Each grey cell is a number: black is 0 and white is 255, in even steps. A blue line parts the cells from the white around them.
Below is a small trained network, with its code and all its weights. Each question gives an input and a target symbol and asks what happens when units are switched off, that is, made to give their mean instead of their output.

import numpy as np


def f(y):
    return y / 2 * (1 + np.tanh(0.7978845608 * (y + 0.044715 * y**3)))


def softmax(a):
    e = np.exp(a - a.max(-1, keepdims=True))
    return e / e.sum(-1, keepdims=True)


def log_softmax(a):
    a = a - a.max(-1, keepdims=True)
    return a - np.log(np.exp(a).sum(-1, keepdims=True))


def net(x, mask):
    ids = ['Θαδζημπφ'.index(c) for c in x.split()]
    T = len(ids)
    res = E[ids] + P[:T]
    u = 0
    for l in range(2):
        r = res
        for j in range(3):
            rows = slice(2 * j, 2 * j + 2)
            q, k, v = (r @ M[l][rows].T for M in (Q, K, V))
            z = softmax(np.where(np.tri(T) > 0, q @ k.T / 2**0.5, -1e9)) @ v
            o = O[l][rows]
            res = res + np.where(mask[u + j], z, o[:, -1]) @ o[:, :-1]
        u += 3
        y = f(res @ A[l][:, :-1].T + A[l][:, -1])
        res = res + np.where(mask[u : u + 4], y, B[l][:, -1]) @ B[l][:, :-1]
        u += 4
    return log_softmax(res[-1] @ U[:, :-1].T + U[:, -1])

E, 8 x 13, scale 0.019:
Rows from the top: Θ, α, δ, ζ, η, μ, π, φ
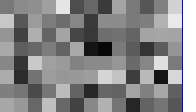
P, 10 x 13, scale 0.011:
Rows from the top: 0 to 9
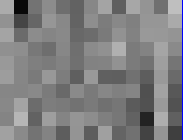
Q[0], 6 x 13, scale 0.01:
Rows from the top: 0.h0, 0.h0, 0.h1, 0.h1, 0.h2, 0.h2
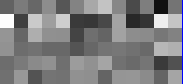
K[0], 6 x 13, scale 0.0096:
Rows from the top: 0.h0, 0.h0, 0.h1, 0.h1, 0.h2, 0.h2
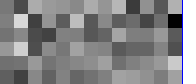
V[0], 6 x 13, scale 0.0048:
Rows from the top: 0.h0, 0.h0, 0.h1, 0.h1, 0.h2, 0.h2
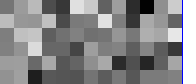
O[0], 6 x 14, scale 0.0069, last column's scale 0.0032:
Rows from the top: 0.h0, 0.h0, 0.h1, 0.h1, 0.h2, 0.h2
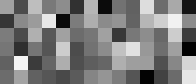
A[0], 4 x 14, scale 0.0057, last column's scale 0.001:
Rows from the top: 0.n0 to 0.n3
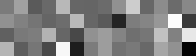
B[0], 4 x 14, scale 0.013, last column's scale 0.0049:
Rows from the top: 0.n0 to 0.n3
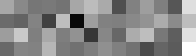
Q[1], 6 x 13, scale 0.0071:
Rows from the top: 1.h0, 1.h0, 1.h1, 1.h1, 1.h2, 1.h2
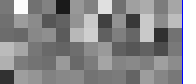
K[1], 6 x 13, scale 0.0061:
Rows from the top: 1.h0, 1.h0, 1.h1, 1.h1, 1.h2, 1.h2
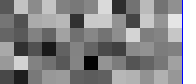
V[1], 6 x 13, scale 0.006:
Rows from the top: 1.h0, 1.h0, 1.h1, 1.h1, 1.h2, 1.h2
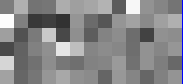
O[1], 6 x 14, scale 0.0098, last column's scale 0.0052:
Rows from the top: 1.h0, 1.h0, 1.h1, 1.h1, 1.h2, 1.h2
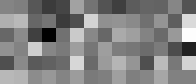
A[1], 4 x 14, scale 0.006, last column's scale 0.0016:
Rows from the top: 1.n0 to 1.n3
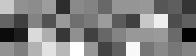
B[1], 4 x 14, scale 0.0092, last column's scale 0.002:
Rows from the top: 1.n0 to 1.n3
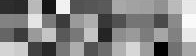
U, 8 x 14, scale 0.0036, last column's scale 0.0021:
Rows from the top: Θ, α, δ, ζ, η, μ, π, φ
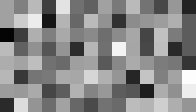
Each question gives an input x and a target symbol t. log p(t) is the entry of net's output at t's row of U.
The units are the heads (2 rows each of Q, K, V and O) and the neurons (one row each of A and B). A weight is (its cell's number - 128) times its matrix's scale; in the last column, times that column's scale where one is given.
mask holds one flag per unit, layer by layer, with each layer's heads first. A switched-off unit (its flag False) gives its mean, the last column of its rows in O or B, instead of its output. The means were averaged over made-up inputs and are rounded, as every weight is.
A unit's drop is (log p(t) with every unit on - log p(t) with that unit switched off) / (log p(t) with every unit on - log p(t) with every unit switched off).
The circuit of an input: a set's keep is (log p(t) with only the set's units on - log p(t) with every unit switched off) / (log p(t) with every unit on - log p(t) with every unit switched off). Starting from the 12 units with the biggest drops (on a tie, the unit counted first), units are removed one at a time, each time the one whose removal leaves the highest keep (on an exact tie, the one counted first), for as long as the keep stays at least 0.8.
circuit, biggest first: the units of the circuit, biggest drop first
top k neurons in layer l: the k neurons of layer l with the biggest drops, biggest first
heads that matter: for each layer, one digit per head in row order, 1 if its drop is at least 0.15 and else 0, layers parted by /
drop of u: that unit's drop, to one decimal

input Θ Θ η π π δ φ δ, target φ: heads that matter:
100 / 000
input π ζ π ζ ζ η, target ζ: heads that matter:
100 / 100
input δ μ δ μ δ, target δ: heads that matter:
010 / 100
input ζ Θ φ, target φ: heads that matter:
100 / 000
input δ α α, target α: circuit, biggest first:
0.n1, 0.h1, 1.n1
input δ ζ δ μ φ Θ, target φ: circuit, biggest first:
0.h0, 0.n2, 1.h1
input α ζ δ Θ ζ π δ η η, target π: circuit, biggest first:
0.h0, 1.h0, 0.n1
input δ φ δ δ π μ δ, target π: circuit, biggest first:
0.h0, 1.h0, 0.n0
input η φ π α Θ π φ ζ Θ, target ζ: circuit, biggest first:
0.h0, 1.h0, 0.n3
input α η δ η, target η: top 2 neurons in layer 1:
1.n3, 1.n1
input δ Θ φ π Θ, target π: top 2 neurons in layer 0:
0.n0, 0.n1
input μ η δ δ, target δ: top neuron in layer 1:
1.n2
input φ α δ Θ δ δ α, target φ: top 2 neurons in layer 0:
0.n2, 0.n0
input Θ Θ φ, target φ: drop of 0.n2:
0.3
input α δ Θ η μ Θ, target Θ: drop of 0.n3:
0.2
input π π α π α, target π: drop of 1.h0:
0.4
